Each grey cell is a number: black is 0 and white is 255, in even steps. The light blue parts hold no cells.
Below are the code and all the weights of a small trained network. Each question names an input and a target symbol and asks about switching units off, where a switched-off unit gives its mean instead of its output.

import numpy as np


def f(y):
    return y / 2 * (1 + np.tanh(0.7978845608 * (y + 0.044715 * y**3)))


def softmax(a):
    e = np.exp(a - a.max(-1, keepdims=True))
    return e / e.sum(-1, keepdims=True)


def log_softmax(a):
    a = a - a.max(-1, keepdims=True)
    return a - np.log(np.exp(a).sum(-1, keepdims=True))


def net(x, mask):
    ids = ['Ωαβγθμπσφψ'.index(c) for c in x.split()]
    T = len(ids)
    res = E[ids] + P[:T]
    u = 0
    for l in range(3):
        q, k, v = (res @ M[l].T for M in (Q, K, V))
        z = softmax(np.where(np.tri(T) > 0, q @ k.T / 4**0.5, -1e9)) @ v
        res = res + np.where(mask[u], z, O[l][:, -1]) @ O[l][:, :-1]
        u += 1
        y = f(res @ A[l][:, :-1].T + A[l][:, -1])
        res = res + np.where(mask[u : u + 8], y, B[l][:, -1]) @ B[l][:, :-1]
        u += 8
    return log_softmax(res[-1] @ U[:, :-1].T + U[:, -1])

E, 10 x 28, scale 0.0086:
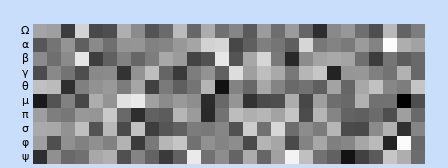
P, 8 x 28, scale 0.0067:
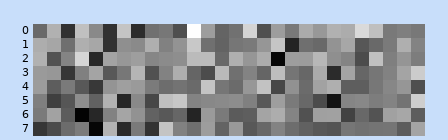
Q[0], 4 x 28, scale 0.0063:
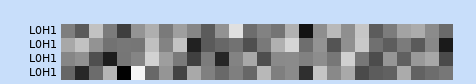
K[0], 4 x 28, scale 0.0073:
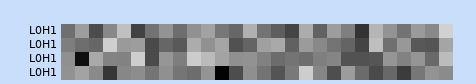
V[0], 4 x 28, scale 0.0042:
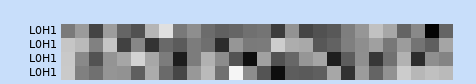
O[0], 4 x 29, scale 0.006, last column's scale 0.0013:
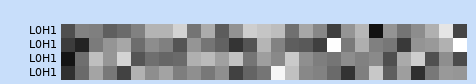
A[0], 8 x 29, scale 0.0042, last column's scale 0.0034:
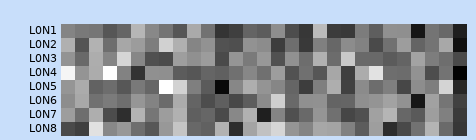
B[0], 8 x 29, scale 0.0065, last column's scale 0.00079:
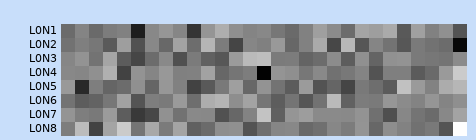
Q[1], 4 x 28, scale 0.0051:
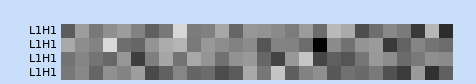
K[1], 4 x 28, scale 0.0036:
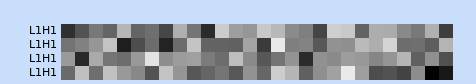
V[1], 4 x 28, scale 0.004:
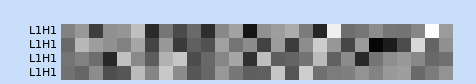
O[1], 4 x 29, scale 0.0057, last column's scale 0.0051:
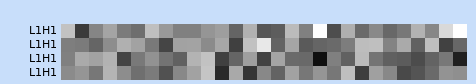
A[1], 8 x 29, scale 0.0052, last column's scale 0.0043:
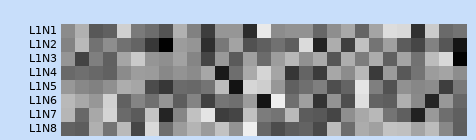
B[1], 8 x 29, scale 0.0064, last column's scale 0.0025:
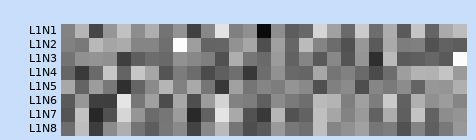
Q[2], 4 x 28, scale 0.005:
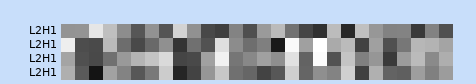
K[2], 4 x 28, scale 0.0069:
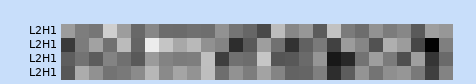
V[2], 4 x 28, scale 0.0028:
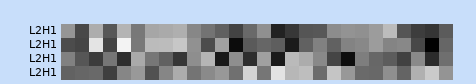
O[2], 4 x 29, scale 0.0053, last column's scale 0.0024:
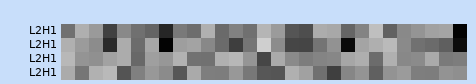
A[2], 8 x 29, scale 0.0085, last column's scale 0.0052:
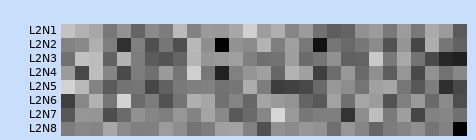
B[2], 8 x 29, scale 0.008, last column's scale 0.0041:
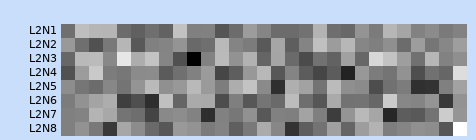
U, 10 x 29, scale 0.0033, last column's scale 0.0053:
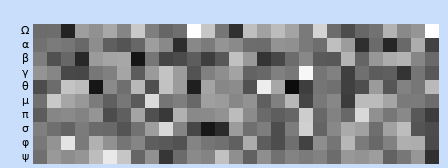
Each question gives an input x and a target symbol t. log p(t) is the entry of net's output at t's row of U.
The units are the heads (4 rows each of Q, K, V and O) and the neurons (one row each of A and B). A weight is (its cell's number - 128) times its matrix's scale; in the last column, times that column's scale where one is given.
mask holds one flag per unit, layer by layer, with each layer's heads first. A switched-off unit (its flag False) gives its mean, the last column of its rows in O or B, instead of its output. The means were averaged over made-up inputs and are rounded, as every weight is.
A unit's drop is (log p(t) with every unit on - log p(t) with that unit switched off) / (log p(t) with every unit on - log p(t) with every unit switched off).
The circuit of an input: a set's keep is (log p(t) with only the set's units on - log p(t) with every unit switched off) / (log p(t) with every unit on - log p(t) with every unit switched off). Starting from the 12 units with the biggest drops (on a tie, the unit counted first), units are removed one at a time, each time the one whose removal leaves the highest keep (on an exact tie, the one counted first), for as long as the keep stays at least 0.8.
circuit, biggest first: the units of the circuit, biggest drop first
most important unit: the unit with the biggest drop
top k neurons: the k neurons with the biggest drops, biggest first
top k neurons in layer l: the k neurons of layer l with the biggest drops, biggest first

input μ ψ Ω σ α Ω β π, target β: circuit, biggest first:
[L2H1]
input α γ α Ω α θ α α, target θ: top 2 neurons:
[L2N4; L2N8]
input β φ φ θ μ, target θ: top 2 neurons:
[L2N6; L2N7]
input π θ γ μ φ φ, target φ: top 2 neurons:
[L2N3; L2N7]
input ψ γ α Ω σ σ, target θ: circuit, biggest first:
[L1H1; L2N4; L1N1; L1N5]
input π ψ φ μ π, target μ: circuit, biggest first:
[L0H1; L2N1; L2H1]
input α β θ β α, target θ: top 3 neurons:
[L2N4; L1N1; L0N7]
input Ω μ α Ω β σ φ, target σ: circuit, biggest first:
[L2H1; L0H1; L2N6]
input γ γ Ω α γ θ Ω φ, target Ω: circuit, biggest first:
[L1N7; L2H1]
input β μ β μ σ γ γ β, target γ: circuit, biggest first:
[L0H1; L2H1; L2N5]
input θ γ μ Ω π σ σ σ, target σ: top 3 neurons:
[L1N3; L2N6; L1N6]
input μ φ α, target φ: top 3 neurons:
[L2N3; L1N3; L2N7]
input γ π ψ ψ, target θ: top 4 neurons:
[L1N5; L2N4; L1N7; L1N1]
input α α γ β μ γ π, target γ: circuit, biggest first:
[L2H1; L0H1; L2N5]
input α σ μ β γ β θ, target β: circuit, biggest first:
[L2H1; L0H1; L0N5]
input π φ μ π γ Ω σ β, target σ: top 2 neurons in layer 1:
[L1N3; L1N4]
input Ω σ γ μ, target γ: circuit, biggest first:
[L2H1; L0H1; L2N5]
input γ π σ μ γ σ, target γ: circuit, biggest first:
[L0H1; L2H1; L2N5]
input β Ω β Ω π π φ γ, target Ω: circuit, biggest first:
[L1N1; L2H1]
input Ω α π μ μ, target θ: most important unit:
L1H1
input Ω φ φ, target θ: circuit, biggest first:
[L2N4; L0H1]
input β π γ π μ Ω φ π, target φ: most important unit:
L2H1
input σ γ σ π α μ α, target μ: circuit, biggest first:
[L0H1; L2H1; L2N1]
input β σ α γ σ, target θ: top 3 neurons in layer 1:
[L1N1; L1N7; L1N8]
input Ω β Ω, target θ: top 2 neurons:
[L1N1; L2N4]
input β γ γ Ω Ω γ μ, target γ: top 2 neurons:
[L2N5; L1N3]
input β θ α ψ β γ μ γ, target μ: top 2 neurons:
[L2N1; L1N3]
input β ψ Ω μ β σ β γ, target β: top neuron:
[L1N4]
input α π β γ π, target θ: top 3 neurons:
[L2N4; L1N5; L0N3]
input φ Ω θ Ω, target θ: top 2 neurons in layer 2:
[L2N4; L2N2]
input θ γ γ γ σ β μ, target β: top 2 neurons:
[L1N4; L1N3]
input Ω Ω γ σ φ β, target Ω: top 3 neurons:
[L1N7; L2N4; L1N5]
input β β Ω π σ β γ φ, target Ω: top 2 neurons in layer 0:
[L0N5; L0N4]
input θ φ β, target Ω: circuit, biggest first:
[L1N7]
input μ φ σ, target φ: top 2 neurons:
[L2N3; L2N7]
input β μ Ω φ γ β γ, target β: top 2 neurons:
[L1N3; L1N4]
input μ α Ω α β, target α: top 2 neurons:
[L2N7; L1N2]
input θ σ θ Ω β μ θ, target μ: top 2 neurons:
[L2N1; L1N3]
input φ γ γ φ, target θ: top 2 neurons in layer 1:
[L1N1; L1N6]
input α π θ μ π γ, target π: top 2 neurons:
[L2N6; L2N3]
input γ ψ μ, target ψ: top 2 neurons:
[L2N3; L2N5]
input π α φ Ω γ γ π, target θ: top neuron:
[L1N1]
